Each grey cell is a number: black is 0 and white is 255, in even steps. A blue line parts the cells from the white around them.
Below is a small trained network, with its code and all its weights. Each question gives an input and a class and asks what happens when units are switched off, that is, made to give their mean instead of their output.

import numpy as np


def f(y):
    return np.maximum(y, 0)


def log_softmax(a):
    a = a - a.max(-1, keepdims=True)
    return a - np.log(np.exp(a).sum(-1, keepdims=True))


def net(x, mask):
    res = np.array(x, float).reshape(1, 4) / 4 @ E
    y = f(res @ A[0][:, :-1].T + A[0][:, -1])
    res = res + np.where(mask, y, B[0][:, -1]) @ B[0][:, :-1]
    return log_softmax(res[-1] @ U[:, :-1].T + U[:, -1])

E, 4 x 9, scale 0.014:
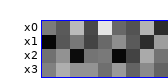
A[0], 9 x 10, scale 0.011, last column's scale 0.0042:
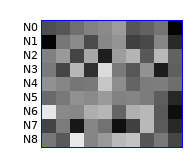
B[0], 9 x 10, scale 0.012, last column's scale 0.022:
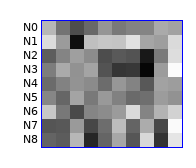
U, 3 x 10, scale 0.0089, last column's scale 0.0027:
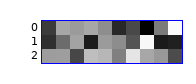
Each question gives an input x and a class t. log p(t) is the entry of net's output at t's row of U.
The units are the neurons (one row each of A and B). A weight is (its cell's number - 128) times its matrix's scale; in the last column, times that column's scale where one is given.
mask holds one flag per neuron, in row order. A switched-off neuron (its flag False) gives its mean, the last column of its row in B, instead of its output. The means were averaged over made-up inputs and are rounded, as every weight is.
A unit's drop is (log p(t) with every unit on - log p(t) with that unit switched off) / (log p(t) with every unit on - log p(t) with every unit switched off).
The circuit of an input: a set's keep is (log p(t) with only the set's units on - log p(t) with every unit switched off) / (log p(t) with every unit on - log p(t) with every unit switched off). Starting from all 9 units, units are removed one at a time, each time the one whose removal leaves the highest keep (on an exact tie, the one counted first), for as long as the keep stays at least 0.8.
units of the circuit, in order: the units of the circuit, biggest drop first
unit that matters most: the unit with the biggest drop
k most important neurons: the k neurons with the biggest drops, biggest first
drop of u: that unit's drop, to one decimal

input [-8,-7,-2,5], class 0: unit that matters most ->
N2
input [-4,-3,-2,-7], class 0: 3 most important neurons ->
[N1; N2; N7]
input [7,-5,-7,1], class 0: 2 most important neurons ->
[N3; N7]
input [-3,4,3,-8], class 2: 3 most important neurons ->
[N3; N8; N1]
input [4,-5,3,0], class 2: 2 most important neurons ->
[N6; N2]
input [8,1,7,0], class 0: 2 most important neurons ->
[N3; N8]
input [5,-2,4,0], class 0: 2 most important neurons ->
[N3; N8]
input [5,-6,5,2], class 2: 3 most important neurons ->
[N6; N8; N2]
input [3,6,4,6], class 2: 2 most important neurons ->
[N1; N8]
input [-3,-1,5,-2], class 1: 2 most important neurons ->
[N3; N7]
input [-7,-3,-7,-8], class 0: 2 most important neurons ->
[N2; N7]
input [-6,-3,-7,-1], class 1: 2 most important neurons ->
[N8; N3]
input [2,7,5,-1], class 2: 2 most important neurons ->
[N1; N8]
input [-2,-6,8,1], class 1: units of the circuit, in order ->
[N7]
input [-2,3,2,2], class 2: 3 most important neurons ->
[N3; N8; N1]
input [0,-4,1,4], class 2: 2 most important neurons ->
[N8; N3]
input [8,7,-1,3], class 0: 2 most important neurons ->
[N3; N6]
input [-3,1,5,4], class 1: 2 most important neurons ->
[N3; N7]
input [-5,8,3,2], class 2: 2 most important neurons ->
[N1; N3]
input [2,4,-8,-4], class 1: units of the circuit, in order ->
[N8]
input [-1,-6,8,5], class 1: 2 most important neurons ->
[N7; N1]
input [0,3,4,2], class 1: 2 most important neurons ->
[N7; N6]
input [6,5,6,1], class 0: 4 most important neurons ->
[N3; N8; N6; N4]
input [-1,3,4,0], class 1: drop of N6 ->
0.2
